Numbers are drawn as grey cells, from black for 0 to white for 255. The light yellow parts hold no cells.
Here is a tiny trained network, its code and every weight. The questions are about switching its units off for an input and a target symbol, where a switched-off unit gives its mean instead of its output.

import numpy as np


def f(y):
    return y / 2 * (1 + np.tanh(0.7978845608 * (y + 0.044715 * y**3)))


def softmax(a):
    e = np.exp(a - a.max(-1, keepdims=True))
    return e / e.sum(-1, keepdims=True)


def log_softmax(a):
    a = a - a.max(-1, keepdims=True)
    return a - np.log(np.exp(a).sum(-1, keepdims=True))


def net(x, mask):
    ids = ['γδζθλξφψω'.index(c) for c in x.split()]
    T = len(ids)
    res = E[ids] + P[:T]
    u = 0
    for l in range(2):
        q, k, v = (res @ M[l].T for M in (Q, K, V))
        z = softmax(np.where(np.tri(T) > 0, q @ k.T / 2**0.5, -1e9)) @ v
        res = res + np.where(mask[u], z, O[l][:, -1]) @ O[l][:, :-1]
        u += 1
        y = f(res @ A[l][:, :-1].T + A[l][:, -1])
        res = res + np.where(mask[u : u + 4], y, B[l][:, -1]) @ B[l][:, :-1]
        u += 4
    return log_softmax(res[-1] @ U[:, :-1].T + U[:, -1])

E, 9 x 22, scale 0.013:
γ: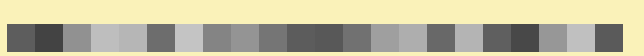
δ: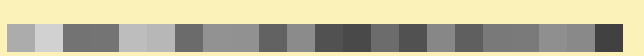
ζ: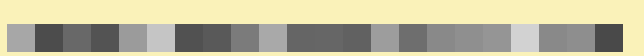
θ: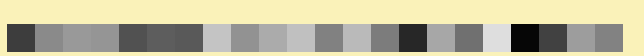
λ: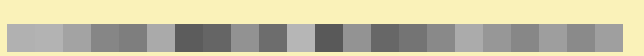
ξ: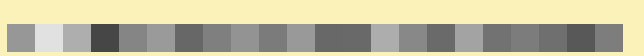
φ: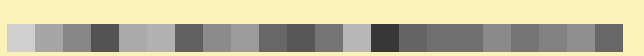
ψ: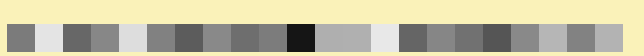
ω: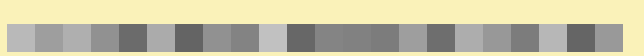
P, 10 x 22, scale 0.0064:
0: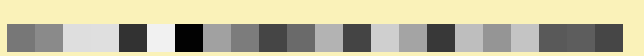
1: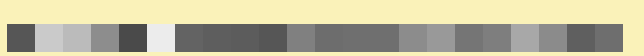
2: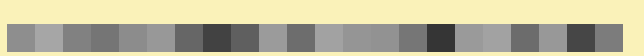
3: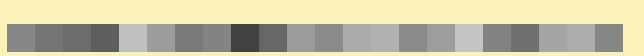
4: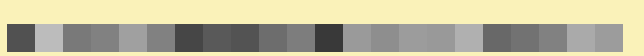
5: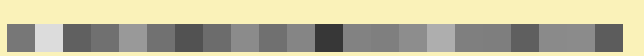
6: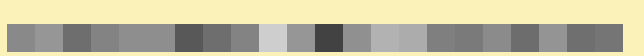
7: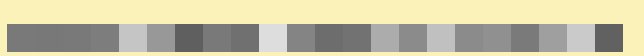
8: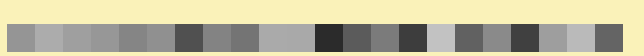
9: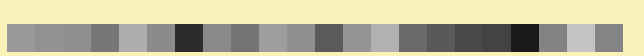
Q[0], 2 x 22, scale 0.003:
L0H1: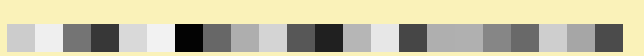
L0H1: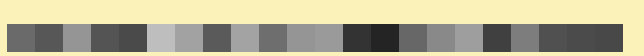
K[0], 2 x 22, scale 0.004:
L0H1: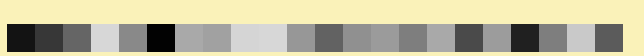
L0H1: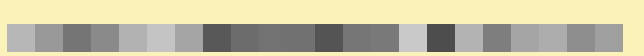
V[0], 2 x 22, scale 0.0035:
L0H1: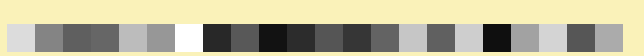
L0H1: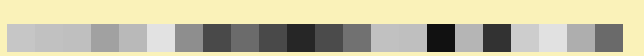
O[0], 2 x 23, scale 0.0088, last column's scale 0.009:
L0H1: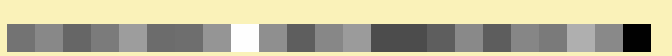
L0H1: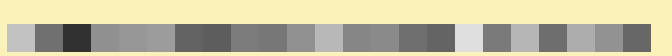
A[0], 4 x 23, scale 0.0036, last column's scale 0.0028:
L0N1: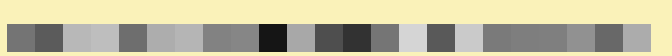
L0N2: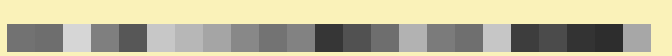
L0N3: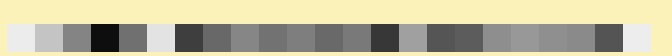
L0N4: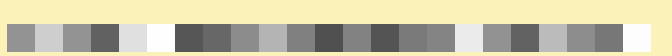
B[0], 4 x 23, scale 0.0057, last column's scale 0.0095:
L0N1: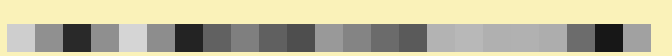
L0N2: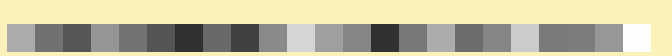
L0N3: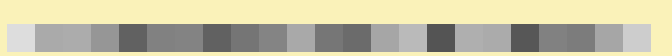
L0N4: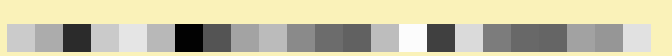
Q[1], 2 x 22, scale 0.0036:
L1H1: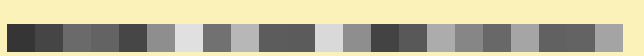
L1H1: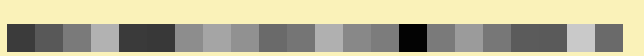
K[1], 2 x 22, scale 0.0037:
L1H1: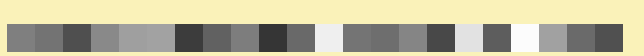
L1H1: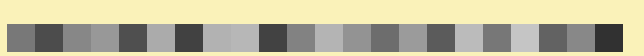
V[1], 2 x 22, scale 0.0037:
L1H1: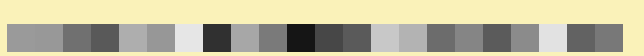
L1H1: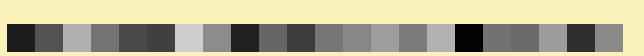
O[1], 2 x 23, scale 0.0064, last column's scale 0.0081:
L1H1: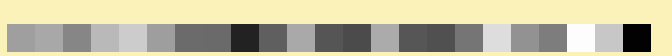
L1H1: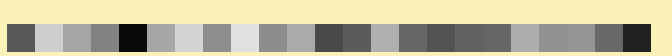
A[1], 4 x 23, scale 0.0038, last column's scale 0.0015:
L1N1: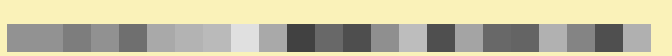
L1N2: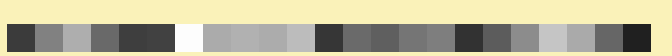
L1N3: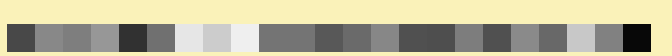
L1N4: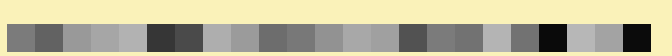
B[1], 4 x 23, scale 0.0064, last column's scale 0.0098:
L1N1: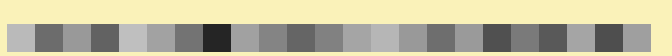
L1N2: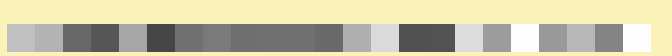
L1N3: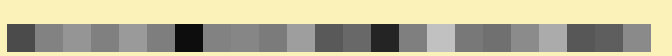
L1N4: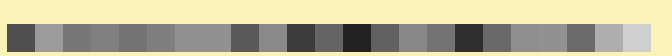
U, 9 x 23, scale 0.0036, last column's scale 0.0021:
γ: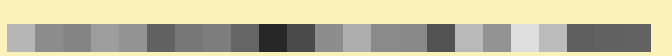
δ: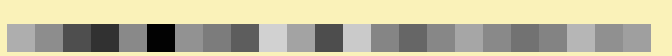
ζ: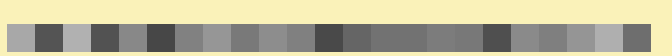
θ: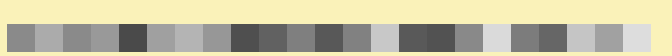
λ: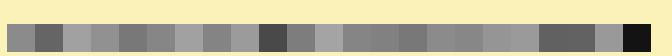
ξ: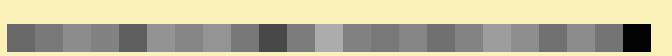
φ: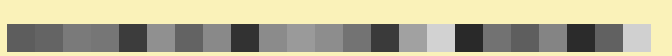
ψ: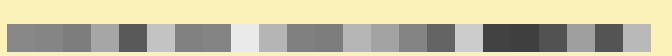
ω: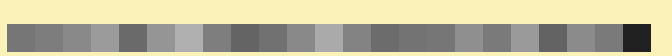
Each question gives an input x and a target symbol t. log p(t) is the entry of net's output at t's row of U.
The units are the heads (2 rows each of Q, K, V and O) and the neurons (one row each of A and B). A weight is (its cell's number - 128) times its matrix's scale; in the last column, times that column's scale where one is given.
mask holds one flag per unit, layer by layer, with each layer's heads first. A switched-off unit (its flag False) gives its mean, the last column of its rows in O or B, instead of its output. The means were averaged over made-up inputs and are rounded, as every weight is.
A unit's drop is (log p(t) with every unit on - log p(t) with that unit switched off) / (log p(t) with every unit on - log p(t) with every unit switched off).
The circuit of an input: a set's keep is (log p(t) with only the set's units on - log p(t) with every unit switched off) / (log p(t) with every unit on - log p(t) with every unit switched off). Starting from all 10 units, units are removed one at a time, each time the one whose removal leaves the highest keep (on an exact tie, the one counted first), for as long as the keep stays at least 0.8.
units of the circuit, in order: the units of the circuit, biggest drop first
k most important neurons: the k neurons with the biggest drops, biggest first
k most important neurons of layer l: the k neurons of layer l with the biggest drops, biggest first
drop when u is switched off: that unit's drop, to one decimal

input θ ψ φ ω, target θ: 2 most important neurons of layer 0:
L0N4, L0N1
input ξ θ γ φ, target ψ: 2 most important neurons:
L0N4, L1N1
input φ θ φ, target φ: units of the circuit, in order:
L0H1, L1N2
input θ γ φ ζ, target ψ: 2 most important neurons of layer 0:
L0N4, L0N2
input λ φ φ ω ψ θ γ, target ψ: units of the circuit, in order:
L1H1, L0H1, L1N1, L0N2
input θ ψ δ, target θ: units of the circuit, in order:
L1H1, L0H1, L0N1
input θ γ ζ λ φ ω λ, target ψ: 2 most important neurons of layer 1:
L1N1, L1N4
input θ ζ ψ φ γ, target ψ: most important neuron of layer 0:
L0N2
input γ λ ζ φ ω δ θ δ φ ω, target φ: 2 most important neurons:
L0N2, L1N2
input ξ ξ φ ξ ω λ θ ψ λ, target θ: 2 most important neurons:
L0N4, L1N2
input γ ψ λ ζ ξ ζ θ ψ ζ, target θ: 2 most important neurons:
L0N4, L1N2
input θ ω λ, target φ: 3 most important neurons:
L0N2, L0N1, L1N2
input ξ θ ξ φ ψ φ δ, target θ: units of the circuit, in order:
L1H1, L0H1
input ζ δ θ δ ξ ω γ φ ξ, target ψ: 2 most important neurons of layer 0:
L0N4, L0N1
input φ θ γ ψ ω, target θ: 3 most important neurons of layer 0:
L0N2, L0N1, L0N4
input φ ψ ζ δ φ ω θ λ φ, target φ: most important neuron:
L0N2
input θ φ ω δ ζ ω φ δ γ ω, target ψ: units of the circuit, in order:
L0H1, L1H1, L0N4
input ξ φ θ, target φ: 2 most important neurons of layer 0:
L0N3, L0N2
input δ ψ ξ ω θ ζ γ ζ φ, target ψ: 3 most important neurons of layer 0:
L0N4, L0N3, L0N1
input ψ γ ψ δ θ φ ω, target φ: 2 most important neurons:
L1N2, L0N2
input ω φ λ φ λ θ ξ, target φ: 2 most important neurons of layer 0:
L0N2, L0N1
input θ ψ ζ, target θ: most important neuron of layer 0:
L0N4
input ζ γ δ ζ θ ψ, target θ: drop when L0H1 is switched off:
1.0
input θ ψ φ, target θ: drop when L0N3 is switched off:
0.1
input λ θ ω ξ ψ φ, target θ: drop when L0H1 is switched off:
1.1
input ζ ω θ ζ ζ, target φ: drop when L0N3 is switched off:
-0.1
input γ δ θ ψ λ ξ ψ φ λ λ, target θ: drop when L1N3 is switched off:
0.0
